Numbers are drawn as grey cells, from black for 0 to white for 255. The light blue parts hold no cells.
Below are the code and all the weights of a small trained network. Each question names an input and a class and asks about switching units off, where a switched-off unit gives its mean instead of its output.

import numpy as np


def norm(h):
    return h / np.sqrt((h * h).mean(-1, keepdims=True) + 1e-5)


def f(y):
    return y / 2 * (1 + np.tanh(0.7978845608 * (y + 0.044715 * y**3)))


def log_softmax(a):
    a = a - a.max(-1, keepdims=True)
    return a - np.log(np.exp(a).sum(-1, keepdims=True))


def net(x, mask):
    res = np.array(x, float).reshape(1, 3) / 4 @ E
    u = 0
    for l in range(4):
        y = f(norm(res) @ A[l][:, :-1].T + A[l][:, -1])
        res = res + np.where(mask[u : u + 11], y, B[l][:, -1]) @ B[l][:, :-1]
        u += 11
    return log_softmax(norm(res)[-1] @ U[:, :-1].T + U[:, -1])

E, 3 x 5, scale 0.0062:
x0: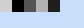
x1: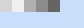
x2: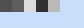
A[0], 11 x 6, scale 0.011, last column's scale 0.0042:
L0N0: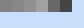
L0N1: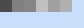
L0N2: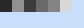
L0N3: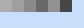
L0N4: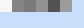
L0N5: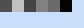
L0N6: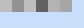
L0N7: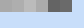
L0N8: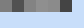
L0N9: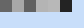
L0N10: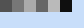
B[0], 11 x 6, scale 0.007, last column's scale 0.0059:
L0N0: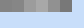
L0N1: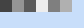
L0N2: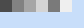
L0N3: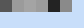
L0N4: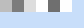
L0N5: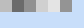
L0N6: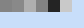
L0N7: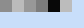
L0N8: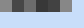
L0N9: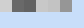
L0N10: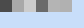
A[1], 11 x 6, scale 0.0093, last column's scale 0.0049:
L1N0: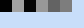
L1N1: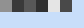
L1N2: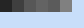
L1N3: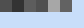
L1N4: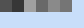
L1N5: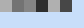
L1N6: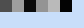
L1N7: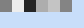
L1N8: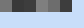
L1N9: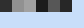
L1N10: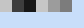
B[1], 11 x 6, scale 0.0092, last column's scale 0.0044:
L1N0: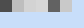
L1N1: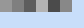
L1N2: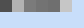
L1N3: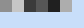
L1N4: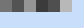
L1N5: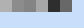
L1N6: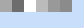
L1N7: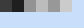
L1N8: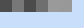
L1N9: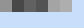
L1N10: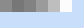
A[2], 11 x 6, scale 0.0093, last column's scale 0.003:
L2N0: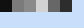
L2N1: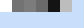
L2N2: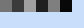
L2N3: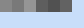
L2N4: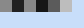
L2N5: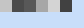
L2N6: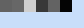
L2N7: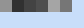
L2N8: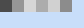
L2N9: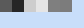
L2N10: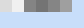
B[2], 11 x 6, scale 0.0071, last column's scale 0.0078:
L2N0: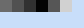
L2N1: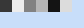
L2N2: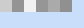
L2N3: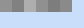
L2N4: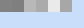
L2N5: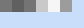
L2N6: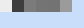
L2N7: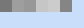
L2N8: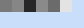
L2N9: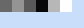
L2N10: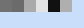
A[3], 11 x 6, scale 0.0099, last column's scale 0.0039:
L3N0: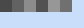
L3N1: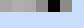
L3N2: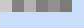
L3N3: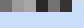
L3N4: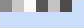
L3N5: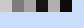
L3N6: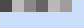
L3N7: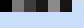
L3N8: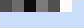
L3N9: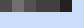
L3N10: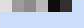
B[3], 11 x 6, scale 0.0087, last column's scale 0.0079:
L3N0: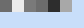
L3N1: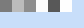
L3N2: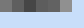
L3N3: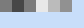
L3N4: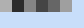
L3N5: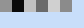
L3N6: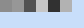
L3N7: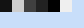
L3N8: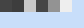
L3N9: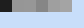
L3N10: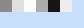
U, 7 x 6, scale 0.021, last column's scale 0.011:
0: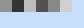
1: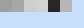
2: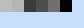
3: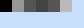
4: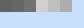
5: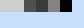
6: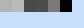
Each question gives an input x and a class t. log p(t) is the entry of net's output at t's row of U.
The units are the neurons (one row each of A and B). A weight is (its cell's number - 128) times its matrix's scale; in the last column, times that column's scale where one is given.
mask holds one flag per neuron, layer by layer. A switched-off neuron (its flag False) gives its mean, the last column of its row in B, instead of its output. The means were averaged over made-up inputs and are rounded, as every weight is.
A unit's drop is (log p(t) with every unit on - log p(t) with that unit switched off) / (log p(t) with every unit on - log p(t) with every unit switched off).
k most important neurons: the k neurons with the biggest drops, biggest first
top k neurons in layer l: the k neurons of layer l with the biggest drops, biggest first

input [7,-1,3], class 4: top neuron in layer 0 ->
(L0N6)
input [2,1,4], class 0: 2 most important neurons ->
(L0N6, L2N4)
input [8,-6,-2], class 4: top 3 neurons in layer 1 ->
(L1N10, L1N0, L1N7)
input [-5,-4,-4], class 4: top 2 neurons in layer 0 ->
(L0N9, L0N5)
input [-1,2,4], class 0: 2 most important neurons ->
(L0N4, L1N9)
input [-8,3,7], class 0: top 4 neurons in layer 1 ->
(L1N9, L1N0, L1N2, L1N7)
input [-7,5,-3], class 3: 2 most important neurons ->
(L1N7, L0N4)
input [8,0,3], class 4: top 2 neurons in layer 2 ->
(L2N5, L2N1)
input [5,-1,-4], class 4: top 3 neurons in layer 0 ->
(L0N6, L0N7, L0N3)
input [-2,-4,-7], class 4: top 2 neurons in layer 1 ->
(L1N10, L1N6)
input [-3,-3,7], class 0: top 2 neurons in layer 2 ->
(L2N2, L2N6)
